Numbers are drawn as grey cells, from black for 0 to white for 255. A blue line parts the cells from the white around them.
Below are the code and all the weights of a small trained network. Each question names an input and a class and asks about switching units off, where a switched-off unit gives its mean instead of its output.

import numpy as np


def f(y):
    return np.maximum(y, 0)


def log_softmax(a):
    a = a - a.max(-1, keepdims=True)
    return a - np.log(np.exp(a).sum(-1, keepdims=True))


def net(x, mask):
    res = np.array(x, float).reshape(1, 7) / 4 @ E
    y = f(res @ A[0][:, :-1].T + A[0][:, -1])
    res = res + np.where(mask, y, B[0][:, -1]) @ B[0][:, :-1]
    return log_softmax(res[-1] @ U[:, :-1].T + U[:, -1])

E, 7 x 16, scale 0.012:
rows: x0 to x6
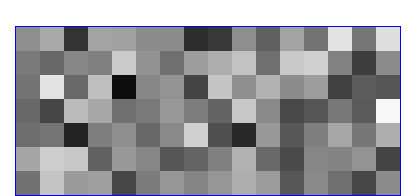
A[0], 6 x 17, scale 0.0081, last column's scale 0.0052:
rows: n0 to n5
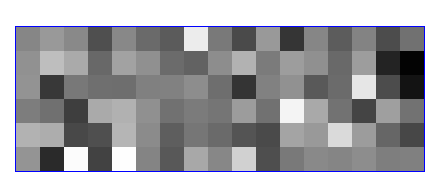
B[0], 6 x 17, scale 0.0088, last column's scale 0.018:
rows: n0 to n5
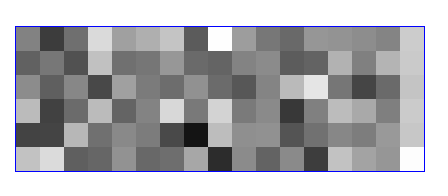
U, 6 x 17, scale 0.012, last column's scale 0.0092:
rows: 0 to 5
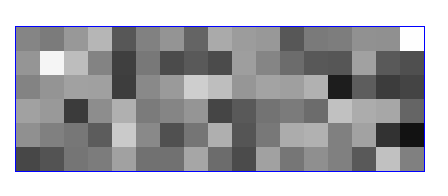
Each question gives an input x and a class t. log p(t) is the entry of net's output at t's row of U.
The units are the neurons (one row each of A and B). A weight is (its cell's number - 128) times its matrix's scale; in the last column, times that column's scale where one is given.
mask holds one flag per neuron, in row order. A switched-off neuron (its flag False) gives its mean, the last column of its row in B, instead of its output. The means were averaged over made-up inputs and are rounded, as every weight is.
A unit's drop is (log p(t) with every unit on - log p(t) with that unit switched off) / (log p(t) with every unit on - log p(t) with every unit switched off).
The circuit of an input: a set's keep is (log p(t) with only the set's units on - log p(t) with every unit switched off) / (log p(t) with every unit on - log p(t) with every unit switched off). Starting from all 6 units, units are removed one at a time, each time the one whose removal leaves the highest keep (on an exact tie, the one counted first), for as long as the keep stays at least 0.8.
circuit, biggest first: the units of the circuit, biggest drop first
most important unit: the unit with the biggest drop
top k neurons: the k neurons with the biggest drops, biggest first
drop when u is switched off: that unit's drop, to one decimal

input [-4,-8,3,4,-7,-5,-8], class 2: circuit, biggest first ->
n5; n2; n4
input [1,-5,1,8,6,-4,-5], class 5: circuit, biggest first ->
n5
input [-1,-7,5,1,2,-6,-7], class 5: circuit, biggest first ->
n5; n2
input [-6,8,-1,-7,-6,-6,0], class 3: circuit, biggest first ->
n5; n1
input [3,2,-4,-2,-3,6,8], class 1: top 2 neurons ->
n3; n0
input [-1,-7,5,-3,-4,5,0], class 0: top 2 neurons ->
n5; n1
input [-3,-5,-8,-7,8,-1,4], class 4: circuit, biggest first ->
n2; n0
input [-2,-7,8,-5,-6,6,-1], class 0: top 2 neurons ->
n1; n5
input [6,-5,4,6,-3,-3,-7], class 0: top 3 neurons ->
n5; n2; n1
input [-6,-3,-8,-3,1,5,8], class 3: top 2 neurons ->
n5; n4
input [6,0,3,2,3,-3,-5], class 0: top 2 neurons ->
n5; n3
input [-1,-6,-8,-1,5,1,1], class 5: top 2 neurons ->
n2; n4
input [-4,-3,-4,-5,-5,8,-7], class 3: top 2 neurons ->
n5; n1
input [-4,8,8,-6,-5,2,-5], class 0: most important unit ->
n1
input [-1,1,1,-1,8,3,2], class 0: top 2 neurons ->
n5; n0
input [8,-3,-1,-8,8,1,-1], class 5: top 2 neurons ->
n4; n5
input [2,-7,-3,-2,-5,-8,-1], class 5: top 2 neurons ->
n5; n2
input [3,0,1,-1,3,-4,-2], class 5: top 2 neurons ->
n5; n0
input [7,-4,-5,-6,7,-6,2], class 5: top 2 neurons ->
n4; n5
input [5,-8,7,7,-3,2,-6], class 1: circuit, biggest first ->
n0
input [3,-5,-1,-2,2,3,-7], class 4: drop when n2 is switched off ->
0.0
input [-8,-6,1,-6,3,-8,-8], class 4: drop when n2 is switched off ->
0.1
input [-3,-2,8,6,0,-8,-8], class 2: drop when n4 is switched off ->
0.2
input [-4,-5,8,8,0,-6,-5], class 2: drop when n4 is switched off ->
0.2
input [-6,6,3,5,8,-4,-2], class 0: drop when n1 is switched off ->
-0.1
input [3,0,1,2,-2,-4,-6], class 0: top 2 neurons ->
n5; n3
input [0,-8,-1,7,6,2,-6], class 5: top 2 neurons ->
n5; n2
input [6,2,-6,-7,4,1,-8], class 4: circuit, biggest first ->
n4
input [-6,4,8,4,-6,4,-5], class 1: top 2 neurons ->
n0; n3
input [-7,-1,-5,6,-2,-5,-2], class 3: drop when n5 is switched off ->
1.2
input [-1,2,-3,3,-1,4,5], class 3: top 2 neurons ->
n5; n4
